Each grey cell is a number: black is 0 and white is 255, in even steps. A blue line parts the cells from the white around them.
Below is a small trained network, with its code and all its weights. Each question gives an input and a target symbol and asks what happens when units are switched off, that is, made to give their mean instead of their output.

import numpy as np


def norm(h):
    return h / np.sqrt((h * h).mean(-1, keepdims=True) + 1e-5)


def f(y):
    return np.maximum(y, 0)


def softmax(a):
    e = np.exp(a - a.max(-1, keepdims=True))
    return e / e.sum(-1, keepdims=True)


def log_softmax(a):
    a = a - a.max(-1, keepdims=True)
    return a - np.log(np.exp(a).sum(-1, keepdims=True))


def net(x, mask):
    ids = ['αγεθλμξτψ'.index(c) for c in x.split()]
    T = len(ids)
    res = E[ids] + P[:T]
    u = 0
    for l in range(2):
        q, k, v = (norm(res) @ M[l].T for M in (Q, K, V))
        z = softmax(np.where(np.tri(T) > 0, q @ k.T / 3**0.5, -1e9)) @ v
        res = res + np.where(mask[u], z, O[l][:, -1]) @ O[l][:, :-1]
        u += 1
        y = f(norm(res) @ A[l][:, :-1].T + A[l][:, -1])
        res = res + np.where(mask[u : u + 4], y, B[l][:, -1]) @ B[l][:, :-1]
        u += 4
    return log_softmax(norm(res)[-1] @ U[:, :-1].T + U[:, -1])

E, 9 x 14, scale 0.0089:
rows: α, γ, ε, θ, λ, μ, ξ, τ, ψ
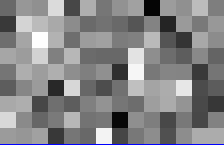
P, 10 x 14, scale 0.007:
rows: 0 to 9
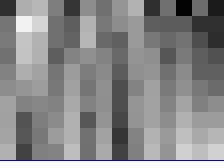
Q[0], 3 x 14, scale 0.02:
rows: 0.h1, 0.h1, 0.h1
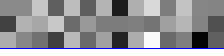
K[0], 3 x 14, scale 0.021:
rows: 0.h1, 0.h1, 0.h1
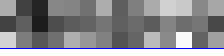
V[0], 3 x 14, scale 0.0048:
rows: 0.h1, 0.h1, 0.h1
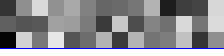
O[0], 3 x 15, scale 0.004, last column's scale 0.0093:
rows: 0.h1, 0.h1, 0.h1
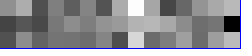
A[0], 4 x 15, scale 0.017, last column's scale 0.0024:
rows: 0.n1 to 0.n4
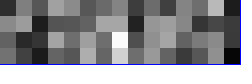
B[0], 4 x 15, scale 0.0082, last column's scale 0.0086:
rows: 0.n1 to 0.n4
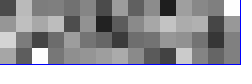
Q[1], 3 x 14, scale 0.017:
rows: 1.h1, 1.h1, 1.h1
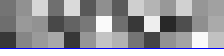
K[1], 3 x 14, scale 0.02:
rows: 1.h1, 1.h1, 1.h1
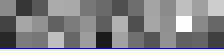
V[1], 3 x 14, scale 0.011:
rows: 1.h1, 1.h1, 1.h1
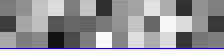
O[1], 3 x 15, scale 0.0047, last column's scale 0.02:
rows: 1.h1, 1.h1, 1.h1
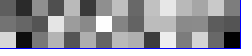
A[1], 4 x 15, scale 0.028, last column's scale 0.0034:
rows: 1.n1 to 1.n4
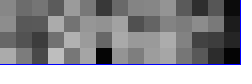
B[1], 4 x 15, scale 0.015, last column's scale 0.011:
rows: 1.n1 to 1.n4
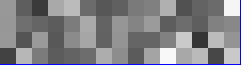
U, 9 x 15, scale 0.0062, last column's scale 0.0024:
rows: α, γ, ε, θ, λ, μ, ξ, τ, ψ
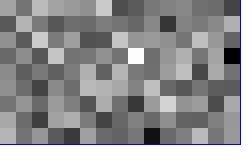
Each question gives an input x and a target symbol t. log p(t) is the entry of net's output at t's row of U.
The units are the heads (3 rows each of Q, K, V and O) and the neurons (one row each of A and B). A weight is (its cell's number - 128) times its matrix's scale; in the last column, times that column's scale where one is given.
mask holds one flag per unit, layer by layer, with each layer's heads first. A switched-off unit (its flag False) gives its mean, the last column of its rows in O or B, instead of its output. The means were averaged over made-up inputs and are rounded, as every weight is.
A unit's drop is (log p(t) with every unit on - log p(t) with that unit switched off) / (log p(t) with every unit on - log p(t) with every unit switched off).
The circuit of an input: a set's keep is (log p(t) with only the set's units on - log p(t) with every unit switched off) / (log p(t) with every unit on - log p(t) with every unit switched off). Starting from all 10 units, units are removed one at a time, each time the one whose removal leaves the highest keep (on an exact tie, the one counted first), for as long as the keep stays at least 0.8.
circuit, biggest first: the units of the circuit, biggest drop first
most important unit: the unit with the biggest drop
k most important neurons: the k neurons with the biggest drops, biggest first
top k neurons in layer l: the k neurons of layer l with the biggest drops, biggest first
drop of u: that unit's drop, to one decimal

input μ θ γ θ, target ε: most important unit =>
1.h1
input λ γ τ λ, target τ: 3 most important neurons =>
[0.n1, 1.n1, 1.n4]
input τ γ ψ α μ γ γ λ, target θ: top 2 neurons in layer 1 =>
[1.n1, 1.n4]
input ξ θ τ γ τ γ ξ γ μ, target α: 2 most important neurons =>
[0.n1, 1.n1]
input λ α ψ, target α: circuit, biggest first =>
[1.h1, 0.n1, 1.n4, 1.n1]
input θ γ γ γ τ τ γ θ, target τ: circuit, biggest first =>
[0.n1, 1.n1, 1.h1]
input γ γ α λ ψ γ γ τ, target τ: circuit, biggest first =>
[1.n1, 0.n1, 1.h1]
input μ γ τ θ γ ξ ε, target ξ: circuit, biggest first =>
[1.h1, 0.n2]
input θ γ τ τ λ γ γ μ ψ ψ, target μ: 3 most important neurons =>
[0.n1, 1.n2, 1.n1]
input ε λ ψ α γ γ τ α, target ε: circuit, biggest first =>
[1.h1, 1.n1, 1.n4]
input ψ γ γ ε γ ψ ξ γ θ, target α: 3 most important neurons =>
[0.n1, 1.n4, 1.n1]
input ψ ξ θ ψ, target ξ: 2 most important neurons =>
[0.n2, 0.n1]
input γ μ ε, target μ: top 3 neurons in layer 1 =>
[1.n2, 1.n1, 1.n4]
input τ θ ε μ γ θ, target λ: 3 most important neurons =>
[0.n1, 1.n3, 1.n1]
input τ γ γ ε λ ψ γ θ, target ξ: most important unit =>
0.n1
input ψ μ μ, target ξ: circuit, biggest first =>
[1.n4, 1.h1]
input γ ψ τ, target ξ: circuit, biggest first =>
[1.h1, 1.n4]
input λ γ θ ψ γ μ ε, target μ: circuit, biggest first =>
[1.h1, 0.h1, 0.n1, 1.n2]
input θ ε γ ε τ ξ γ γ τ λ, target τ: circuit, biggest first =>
[1.h1, 0.n1, 1.n1]
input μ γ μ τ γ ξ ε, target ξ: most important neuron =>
[0.n2]
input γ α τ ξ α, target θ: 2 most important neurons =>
[0.n1, 1.n4]
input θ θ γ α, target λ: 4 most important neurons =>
[0.n1, 1.n2, 1.n1, 1.n4]
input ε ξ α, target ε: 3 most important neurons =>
[0.n1, 1.n1, 1.n4]
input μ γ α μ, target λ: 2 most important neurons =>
[1.n3, 0.n1]
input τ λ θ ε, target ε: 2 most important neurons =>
[0.n1, 1.n4]
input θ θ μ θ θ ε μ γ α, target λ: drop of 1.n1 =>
0.3
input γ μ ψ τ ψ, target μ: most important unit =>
1.h1
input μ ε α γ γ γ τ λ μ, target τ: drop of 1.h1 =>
0.1
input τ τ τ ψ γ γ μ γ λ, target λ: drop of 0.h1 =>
1.1
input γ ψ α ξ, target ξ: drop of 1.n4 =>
0.6
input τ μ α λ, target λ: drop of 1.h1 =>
1.1
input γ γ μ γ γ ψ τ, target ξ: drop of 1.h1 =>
1.4
